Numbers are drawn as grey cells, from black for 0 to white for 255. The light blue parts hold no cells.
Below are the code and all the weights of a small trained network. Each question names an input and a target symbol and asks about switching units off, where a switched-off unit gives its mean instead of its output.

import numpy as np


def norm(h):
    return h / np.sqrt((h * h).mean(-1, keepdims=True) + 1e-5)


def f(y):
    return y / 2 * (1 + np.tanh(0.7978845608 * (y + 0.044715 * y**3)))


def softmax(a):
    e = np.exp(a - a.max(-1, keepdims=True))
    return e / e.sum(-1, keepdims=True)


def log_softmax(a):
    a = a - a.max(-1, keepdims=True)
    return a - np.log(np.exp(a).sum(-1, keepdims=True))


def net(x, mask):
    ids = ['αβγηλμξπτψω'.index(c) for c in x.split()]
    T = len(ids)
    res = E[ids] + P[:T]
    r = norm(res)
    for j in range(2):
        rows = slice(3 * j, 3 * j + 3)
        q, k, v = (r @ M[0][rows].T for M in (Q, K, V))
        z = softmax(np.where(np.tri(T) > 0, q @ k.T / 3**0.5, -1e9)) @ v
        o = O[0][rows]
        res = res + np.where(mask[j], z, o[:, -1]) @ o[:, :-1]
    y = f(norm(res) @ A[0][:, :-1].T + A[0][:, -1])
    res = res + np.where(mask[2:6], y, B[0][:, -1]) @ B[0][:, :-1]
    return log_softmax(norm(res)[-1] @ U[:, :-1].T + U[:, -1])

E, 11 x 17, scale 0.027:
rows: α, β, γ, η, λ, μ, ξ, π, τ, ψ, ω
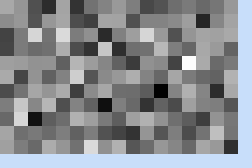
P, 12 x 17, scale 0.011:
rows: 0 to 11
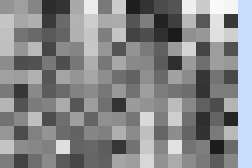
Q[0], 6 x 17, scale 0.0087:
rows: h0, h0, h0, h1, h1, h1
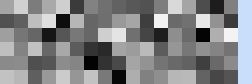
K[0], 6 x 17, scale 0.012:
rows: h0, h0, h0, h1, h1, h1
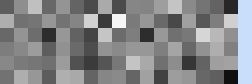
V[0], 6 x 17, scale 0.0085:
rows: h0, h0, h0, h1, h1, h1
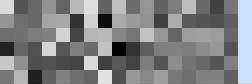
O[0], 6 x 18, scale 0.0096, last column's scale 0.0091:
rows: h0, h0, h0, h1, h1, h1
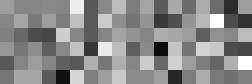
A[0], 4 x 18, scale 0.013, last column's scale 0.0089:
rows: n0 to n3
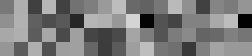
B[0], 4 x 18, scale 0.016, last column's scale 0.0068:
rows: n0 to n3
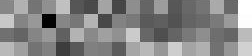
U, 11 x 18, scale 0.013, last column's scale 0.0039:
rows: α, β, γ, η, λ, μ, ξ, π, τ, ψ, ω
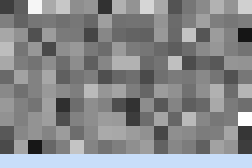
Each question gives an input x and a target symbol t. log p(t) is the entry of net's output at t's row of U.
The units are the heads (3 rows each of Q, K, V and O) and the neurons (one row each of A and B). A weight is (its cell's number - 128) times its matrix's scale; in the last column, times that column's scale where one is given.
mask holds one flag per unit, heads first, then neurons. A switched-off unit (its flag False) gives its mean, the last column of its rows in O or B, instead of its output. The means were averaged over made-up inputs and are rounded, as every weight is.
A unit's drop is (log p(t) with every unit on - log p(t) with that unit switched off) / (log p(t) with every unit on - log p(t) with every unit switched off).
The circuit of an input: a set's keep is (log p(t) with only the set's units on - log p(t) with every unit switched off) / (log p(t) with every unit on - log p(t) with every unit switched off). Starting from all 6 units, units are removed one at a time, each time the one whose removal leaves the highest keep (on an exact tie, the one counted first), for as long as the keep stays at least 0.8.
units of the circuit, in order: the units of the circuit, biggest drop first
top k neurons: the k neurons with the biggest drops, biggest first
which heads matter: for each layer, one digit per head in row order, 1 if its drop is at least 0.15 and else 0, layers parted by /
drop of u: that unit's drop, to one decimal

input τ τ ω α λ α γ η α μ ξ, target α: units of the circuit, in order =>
h1
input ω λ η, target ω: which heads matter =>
10
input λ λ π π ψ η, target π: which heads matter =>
10
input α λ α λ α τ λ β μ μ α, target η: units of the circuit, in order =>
h0, n1
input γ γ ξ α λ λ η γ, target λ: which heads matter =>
00
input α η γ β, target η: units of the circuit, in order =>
h0, h1, n1
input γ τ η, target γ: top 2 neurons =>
n1, n2
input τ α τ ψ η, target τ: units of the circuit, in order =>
h1, n0
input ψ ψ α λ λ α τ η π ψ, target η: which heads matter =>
11
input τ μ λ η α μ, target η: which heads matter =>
11
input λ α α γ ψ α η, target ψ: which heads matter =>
01
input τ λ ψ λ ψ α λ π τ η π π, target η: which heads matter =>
01
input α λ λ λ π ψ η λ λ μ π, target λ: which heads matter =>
10
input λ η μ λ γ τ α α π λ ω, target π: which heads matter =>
10
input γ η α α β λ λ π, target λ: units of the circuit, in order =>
n2
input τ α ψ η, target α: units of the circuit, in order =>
h1, n3
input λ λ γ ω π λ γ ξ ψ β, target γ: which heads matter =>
00
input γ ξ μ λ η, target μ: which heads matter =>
11
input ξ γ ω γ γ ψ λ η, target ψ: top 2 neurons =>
n0, n3
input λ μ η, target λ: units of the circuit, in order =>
h0
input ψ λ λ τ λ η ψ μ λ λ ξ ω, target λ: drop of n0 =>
-0.1
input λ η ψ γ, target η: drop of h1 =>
0.6
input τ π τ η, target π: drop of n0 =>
0.2
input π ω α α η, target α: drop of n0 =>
0.2
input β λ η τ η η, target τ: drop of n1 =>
0.2
